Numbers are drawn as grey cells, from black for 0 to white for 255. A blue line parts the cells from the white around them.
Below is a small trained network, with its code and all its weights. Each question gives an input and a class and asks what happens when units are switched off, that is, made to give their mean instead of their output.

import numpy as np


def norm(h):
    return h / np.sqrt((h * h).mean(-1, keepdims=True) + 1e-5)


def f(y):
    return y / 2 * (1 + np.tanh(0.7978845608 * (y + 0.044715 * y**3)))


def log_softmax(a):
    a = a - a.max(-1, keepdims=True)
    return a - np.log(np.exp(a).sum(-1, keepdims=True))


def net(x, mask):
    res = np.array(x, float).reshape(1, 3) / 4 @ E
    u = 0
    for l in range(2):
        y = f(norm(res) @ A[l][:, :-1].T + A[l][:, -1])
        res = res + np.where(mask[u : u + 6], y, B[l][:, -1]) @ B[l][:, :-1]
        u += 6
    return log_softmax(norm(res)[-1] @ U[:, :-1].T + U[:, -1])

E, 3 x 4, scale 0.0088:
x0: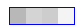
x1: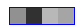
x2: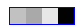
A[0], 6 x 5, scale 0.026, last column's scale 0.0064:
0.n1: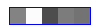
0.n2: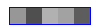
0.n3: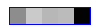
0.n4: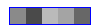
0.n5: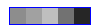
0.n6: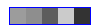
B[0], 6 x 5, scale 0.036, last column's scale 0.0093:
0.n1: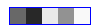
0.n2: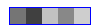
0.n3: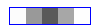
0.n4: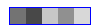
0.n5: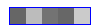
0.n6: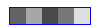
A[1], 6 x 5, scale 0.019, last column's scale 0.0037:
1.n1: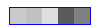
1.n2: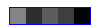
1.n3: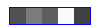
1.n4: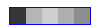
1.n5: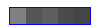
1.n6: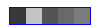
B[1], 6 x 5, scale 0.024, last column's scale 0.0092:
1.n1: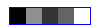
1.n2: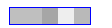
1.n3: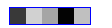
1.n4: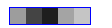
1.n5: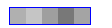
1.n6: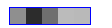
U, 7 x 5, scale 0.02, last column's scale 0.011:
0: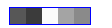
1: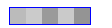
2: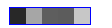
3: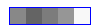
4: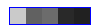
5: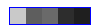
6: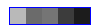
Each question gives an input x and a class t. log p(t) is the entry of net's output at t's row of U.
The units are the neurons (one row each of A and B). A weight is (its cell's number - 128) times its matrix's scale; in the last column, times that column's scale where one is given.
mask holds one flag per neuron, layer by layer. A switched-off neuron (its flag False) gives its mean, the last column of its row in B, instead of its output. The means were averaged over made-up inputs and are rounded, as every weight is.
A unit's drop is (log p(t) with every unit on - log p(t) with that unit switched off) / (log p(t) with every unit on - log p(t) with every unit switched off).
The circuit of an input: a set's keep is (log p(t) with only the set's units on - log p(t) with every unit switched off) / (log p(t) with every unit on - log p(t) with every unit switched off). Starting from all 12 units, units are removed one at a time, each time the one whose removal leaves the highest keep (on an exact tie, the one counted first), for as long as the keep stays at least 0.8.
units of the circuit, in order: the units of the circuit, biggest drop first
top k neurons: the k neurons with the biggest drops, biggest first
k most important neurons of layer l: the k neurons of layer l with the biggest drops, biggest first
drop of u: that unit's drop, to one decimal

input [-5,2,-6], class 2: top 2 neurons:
[1.n3, 0.n1]
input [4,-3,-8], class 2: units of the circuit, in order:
[1.n3]
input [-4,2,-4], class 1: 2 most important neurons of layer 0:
[0.n6, 0.n1]
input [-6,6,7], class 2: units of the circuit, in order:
[0.n1, 1.n1]
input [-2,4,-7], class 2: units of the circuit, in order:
[1.n3, 0.n1]
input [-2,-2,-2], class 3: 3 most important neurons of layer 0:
[0.n6, 0.n2, 0.n4]
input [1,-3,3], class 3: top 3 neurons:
[0.n1, 1.n4, 0.n5]
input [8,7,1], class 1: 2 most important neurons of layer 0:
[0.n3, 0.n1]
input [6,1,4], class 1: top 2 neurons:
[0.n3, 0.n5]
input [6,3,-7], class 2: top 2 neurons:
[0.n6, 1.n3]
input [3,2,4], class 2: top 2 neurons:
[1.n1, 0.n5]
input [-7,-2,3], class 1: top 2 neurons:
[0.n1, 0.n3]
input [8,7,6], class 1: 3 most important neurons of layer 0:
[0.n3, 0.n1, 0.n5]
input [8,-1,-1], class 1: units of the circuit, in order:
[0.n3]
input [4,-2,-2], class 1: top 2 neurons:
[0.n3, 0.n6]
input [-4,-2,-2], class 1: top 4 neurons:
[0.n1, 0.n6, 0.n5, 0.n3]
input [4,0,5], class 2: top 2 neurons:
[1.n1, 0.n5]
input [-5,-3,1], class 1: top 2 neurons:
[0.n1, 0.n3]
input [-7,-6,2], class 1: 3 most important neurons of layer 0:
[0.n4, 0.n2, 0.n1]
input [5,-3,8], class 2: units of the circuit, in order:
[1.n1]
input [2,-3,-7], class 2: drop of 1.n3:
0.4
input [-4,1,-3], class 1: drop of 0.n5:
0.5
